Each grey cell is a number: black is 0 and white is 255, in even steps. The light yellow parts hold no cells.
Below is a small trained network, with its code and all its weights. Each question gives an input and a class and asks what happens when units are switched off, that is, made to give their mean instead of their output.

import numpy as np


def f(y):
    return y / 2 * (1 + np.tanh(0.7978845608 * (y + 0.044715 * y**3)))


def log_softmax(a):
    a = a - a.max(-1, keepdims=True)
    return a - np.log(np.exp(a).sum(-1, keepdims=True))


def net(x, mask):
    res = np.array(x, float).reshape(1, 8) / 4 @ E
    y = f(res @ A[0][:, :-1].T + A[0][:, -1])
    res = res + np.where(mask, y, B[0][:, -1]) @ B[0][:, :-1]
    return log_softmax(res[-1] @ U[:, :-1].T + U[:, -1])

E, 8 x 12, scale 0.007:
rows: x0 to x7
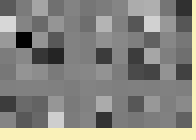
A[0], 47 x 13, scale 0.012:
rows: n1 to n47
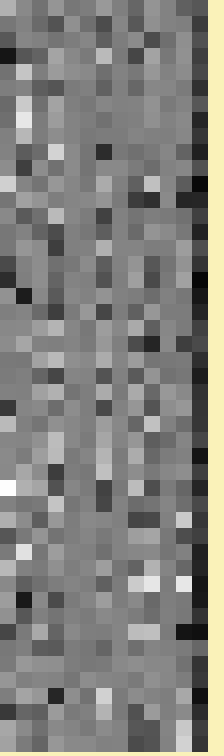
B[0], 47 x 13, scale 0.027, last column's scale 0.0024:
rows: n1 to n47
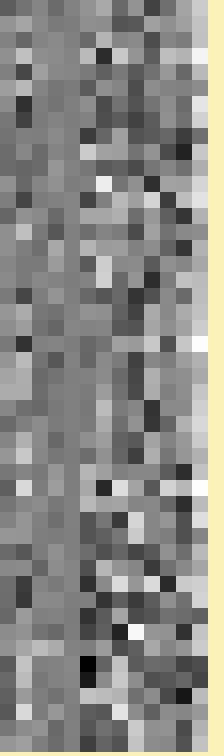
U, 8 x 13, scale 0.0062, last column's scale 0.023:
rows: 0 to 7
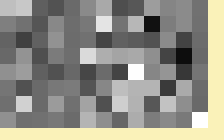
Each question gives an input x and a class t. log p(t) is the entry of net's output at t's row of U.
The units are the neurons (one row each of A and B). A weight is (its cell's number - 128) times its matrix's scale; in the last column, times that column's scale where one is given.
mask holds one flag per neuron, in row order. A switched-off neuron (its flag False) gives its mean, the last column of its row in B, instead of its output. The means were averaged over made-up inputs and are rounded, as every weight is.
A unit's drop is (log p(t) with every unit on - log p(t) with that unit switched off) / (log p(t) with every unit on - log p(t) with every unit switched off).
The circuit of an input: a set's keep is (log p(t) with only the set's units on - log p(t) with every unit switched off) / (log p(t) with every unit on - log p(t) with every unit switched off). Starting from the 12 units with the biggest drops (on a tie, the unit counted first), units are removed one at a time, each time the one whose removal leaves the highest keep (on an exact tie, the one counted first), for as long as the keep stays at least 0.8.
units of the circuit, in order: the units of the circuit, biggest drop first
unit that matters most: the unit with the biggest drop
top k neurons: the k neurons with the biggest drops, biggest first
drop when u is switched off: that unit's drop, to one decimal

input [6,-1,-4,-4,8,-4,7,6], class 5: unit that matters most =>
n13
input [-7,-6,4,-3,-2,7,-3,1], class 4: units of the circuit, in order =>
(n47, n33)
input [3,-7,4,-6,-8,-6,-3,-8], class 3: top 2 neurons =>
(n44, n16)
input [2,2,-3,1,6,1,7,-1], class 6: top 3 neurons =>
(n4, n45, n37)
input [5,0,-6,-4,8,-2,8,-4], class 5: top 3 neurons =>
(n13, n22, n31)
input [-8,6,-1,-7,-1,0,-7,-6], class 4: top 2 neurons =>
(n46, n33)
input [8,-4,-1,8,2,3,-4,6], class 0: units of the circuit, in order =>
(n20, n24)
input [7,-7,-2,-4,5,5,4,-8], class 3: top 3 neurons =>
(n44, n16, n30)
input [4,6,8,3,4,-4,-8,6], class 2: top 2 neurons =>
(n38, n19)
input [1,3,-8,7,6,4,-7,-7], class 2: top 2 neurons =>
(n8, n35)
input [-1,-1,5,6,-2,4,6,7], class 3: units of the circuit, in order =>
(n10, n14)
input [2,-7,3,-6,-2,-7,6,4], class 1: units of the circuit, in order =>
(n18, n26)
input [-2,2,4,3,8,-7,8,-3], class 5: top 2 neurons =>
(n13, n22)
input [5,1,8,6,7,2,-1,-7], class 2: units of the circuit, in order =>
(n38)
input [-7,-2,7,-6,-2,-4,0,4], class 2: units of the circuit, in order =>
(n38, n11)
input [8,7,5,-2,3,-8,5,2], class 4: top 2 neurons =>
(n40, n34)
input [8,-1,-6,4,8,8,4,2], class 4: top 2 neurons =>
(n40, n34)
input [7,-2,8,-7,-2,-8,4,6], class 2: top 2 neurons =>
(n38, n19)
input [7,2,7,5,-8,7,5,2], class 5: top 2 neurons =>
(n37, n33)
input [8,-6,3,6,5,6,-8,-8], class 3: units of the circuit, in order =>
(n44)
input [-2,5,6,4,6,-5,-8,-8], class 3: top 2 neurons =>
(n44, n30)
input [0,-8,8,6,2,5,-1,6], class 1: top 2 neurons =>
(n18, n26)
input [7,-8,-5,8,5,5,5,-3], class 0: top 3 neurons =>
(n20, n24, n2)
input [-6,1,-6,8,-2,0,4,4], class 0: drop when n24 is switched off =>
0.0
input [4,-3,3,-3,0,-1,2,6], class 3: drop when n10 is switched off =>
0.1
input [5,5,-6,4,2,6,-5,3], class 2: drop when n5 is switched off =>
0.2
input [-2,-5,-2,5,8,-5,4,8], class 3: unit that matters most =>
n10
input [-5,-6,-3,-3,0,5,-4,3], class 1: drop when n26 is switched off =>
0.1
